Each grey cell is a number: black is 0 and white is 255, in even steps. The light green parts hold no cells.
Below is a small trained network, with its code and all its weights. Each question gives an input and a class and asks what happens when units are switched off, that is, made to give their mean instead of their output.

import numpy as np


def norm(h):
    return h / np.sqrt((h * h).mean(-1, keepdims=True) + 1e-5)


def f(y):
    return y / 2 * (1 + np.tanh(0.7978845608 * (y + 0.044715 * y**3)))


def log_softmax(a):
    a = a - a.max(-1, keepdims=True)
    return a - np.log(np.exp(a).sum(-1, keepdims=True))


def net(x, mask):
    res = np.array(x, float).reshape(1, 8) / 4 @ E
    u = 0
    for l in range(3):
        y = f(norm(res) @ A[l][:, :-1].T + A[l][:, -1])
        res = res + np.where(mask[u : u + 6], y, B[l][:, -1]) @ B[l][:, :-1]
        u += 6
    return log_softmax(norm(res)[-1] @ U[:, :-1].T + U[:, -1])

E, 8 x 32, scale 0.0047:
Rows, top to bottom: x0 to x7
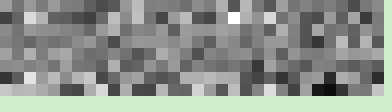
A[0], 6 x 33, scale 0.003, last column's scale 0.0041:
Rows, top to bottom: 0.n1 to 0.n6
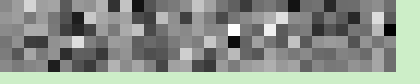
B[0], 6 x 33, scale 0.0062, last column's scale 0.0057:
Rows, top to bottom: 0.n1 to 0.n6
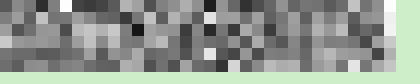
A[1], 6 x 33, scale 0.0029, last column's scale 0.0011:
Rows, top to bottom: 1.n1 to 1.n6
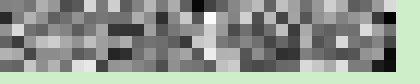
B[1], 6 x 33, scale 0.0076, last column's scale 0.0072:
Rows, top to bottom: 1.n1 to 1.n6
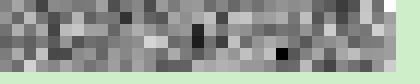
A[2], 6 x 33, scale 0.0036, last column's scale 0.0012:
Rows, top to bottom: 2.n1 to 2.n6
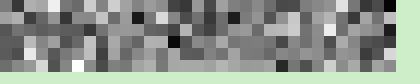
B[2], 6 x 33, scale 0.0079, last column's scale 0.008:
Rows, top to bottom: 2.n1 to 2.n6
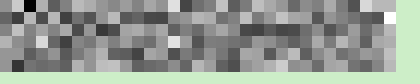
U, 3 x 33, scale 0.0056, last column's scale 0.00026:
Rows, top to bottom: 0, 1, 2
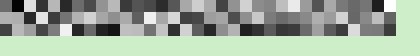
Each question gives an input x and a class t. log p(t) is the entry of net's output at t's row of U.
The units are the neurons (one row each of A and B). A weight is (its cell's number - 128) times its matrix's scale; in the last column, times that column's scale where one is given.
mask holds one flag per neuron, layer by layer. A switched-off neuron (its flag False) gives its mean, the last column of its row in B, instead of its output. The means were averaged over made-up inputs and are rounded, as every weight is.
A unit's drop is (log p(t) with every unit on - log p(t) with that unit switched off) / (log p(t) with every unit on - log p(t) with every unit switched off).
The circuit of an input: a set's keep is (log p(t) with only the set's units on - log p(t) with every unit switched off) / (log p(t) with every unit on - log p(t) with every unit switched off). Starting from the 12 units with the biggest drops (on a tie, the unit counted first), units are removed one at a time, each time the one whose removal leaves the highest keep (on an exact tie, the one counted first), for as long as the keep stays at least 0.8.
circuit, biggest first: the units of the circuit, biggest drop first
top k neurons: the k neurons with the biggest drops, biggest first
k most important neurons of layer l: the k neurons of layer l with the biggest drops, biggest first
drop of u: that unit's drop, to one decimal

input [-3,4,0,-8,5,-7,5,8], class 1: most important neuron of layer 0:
0.n3
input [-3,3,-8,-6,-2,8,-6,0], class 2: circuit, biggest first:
0.n6, 2.n3
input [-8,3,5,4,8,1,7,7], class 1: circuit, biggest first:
0.n3, 2.n1
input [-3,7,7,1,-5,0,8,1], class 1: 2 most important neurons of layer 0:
0.n3, 0.n2
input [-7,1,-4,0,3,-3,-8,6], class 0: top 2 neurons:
0.n3, 2.n2
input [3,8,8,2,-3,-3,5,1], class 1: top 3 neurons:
0.n3, 0.n2, 2.n1
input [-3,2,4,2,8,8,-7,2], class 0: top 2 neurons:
0.n1, 2.n2
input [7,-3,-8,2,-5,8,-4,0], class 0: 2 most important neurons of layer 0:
0.n1, 0.n4
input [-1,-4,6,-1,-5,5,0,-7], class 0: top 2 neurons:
1.n1, 2.n2
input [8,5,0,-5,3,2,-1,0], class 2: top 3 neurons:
0.n6, 2.n3, 0.n4
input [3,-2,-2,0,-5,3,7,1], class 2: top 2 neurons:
0.n1, 0.n3
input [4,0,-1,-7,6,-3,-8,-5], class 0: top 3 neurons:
2.n2, 0.n1, 1.n1
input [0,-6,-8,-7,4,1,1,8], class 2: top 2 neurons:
0.n1, 2.n1
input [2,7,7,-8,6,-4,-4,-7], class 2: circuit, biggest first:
2.n3
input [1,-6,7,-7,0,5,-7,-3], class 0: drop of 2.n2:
0.1
